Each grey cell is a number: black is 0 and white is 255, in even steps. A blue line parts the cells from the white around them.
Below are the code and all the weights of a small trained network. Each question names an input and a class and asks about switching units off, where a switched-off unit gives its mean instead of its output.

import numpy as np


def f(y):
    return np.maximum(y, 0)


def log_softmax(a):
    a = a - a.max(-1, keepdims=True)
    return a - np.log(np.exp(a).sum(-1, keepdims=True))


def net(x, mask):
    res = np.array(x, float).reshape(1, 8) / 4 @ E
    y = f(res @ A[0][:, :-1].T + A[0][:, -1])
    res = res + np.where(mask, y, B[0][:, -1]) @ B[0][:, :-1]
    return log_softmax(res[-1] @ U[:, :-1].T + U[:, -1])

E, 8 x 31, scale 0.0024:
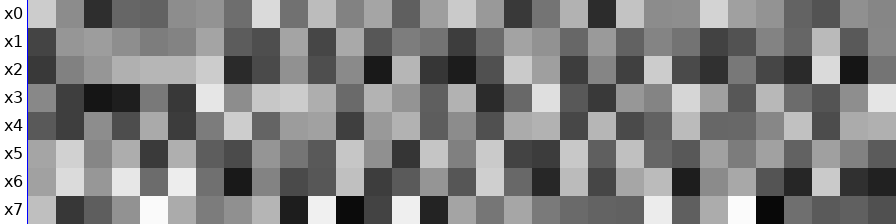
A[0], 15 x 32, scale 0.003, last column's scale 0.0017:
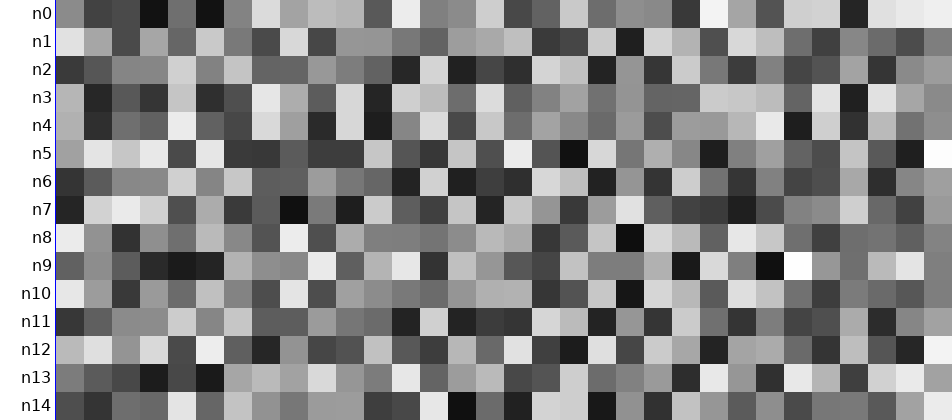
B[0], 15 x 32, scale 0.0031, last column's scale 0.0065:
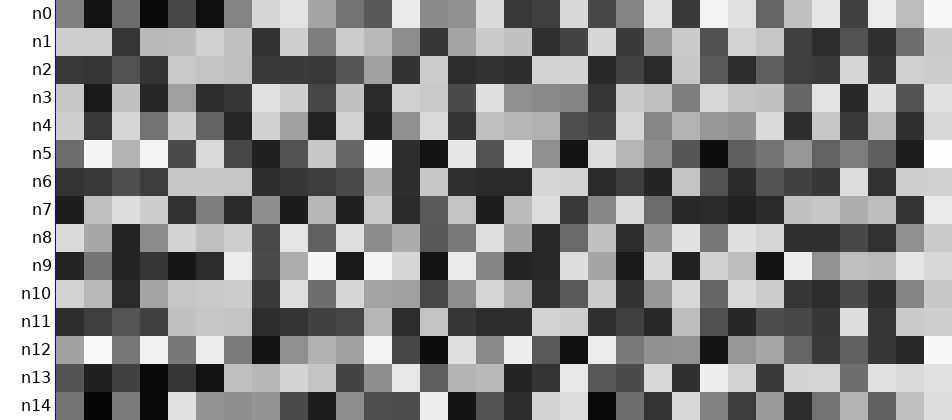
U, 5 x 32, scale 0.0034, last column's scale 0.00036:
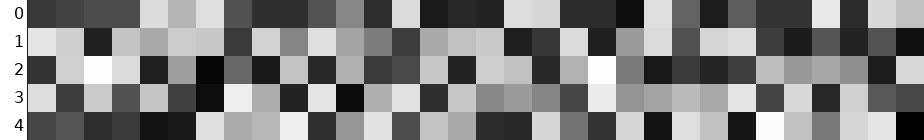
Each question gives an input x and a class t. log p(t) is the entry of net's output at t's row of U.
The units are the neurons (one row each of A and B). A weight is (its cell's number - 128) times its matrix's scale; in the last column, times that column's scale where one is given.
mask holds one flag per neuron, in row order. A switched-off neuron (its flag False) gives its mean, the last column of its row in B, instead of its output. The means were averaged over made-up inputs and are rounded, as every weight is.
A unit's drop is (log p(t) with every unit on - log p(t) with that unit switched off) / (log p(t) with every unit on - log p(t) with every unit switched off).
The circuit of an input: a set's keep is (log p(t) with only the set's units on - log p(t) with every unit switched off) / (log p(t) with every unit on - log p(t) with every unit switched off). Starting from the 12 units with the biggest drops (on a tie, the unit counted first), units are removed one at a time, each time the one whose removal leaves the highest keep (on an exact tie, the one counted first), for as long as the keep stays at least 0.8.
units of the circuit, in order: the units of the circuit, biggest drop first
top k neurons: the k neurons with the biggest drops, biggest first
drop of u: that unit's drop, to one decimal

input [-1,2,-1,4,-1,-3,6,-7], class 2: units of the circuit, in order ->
n0; n7; n8
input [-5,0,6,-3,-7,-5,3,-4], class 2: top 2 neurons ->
n7; n5
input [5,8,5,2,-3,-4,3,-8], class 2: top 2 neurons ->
n7; n14
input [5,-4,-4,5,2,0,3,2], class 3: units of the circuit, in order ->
n3
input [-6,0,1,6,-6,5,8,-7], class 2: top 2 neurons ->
n7; n5
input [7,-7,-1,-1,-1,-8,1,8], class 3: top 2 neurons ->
n4; n3
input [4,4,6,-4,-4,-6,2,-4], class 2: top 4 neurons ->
n7; n5; n12; n14
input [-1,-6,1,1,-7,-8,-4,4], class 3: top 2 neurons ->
n4; n3
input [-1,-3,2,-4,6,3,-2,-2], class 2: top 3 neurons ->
n13; n0; n3
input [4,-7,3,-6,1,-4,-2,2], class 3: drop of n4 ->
0.1
